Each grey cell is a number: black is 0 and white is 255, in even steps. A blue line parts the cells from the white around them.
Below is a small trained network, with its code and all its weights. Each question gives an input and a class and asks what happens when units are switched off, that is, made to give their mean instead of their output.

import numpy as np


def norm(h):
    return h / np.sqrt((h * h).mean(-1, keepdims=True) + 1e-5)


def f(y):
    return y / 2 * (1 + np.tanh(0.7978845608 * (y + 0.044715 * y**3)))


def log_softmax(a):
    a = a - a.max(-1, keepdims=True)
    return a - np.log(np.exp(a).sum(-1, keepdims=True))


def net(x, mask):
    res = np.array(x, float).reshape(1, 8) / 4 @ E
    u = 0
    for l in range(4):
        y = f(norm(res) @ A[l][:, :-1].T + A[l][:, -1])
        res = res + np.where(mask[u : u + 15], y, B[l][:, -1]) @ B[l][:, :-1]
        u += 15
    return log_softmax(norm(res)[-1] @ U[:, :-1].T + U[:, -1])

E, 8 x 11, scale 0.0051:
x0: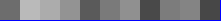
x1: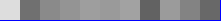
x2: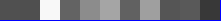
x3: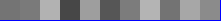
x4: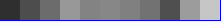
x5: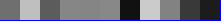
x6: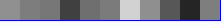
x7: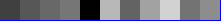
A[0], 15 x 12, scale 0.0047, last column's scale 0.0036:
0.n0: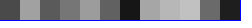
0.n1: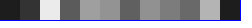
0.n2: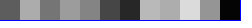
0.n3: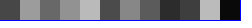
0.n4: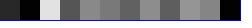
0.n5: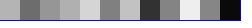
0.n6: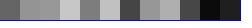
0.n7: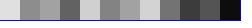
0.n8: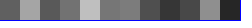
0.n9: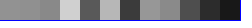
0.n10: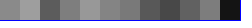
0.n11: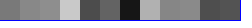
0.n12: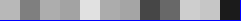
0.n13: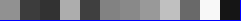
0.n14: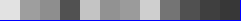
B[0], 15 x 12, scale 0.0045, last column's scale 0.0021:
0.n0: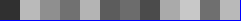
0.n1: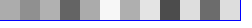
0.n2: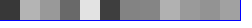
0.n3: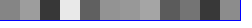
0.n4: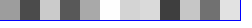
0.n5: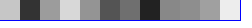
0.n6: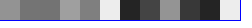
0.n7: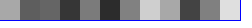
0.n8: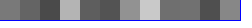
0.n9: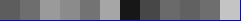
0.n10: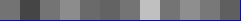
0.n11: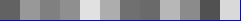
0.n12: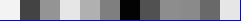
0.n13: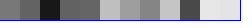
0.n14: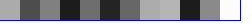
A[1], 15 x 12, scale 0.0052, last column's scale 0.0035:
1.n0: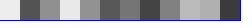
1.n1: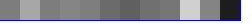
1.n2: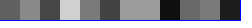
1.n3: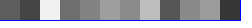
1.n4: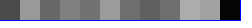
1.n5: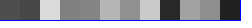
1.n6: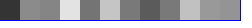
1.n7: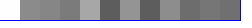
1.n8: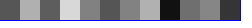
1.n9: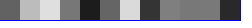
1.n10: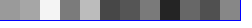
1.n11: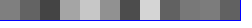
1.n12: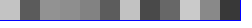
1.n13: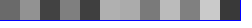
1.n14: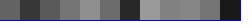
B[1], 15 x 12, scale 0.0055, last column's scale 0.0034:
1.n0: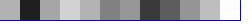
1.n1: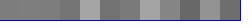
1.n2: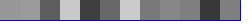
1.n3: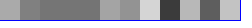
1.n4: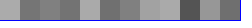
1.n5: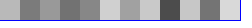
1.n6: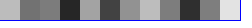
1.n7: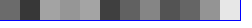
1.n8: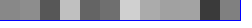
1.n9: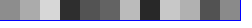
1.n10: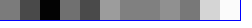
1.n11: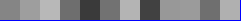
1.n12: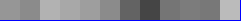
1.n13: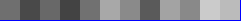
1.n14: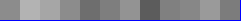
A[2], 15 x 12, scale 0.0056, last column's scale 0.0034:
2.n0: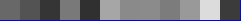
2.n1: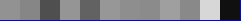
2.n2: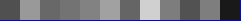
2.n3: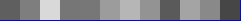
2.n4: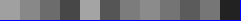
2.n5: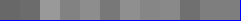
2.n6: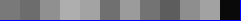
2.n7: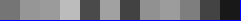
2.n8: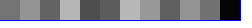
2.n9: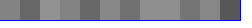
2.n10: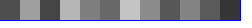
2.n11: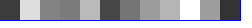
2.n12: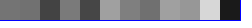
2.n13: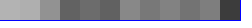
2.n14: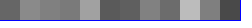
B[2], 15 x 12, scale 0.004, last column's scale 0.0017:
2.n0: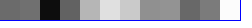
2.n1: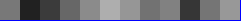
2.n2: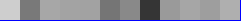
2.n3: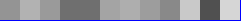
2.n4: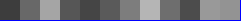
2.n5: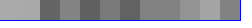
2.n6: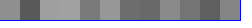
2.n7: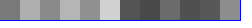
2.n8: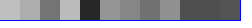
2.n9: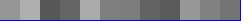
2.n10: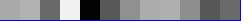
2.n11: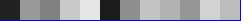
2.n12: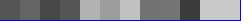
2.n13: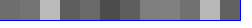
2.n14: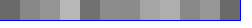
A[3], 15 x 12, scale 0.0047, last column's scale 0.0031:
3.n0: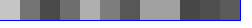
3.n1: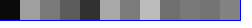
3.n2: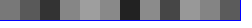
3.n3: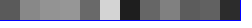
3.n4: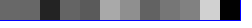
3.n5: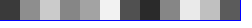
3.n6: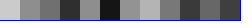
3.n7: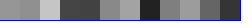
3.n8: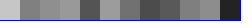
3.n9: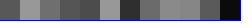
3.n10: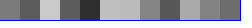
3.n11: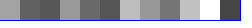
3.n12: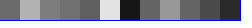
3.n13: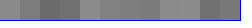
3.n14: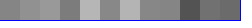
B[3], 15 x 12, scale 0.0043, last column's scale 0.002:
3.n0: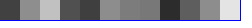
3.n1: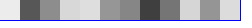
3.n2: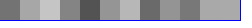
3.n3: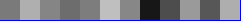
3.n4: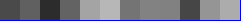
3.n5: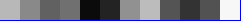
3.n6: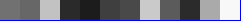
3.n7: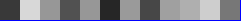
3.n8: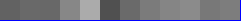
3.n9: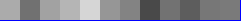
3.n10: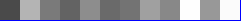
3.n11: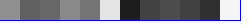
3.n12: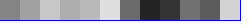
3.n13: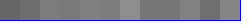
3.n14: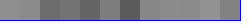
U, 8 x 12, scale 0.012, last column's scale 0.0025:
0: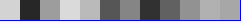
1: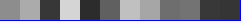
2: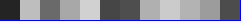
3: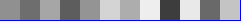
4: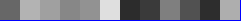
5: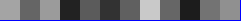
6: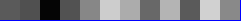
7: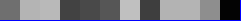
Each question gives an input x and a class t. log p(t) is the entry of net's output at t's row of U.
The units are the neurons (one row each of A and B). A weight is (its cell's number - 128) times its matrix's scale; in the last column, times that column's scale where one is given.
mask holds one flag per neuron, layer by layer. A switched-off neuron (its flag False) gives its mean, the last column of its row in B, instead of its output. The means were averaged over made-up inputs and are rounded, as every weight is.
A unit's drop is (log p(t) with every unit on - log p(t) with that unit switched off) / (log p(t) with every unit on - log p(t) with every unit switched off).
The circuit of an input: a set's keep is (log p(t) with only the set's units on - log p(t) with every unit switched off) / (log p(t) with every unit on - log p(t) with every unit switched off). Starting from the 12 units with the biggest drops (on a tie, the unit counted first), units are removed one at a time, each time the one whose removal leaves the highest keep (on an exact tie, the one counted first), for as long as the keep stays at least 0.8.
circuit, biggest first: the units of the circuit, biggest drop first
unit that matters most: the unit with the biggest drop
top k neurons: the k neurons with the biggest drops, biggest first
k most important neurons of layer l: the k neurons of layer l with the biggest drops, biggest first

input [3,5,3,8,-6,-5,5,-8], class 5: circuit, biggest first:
[0.n14, 3.n6]
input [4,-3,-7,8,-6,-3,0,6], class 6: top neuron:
[1.n13]
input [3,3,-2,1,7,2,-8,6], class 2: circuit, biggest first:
[0.n2, 2.n11]
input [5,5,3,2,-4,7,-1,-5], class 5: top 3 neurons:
[0.n14, 0.n7, 3.n6]
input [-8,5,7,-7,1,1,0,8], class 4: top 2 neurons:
[0.n6, 1.n10]
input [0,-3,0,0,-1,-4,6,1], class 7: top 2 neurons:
[1.n9, 1.n10]
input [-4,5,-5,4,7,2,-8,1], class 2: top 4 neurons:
[0.n2, 0.n0, 2.n11, 1.n10]
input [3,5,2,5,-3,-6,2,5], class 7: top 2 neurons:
[1.n9, 3.n7]
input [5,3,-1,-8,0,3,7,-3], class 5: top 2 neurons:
[0.n14, 3.n6]
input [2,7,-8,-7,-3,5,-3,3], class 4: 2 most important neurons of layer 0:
[0.n9, 0.n6]
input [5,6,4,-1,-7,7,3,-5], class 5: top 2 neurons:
[0.n14, 0.n7]
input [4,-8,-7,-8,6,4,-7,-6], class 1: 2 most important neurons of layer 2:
[2.n10, 2.n8]
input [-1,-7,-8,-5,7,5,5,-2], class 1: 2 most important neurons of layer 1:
[1.n2, 1.n8]
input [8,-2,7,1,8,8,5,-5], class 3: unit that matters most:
1.n5
